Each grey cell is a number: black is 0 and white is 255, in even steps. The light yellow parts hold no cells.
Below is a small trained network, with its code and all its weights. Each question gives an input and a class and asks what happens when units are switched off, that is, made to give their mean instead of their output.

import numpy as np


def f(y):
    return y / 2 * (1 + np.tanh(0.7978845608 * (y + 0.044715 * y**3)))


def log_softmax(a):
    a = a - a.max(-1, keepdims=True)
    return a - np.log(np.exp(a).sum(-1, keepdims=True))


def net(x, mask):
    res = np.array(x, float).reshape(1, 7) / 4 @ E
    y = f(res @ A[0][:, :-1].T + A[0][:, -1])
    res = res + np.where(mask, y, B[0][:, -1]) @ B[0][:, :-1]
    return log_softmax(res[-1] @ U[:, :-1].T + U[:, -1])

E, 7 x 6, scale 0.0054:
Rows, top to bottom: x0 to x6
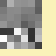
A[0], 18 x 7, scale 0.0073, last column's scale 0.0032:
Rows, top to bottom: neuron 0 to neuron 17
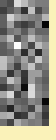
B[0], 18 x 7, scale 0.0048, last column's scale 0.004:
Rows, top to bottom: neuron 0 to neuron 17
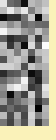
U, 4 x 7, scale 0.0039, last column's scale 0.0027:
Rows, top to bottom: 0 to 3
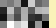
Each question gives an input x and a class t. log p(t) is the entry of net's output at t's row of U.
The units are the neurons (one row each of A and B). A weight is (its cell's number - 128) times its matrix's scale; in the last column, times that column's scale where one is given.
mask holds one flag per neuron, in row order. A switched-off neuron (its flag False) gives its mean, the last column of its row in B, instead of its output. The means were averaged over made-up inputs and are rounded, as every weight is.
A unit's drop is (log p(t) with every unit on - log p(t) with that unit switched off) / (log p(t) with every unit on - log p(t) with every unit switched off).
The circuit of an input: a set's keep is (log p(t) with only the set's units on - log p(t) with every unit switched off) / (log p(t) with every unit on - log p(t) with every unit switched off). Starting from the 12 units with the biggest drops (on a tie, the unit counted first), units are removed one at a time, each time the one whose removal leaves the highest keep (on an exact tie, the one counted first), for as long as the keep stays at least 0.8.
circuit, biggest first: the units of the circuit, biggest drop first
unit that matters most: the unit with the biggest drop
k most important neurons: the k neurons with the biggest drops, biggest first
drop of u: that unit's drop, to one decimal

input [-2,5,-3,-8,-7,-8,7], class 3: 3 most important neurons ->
(neuron 1; neuron 12; neuron 7)
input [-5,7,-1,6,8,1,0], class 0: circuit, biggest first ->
(neuron 6; neuron 0)
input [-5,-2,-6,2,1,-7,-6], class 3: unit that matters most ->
neuron 12
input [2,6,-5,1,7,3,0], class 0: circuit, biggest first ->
(neuron 6; neuron 0)
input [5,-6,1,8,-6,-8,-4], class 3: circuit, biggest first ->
(neuron 12; neuron 1)
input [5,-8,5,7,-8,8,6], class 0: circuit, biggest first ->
(neuron 13; neuron 16)
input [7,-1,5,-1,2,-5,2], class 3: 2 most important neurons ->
(neuron 1; neuron 12)
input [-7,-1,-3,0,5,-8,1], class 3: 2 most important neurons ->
(neuron 12; neuron 1)
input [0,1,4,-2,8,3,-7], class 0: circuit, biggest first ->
(neuron 6; neuron 0)
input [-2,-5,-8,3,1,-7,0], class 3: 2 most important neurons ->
(neuron 12; neuron 1)
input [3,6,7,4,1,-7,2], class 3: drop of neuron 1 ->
0.2
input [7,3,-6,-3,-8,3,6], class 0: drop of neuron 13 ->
0.3
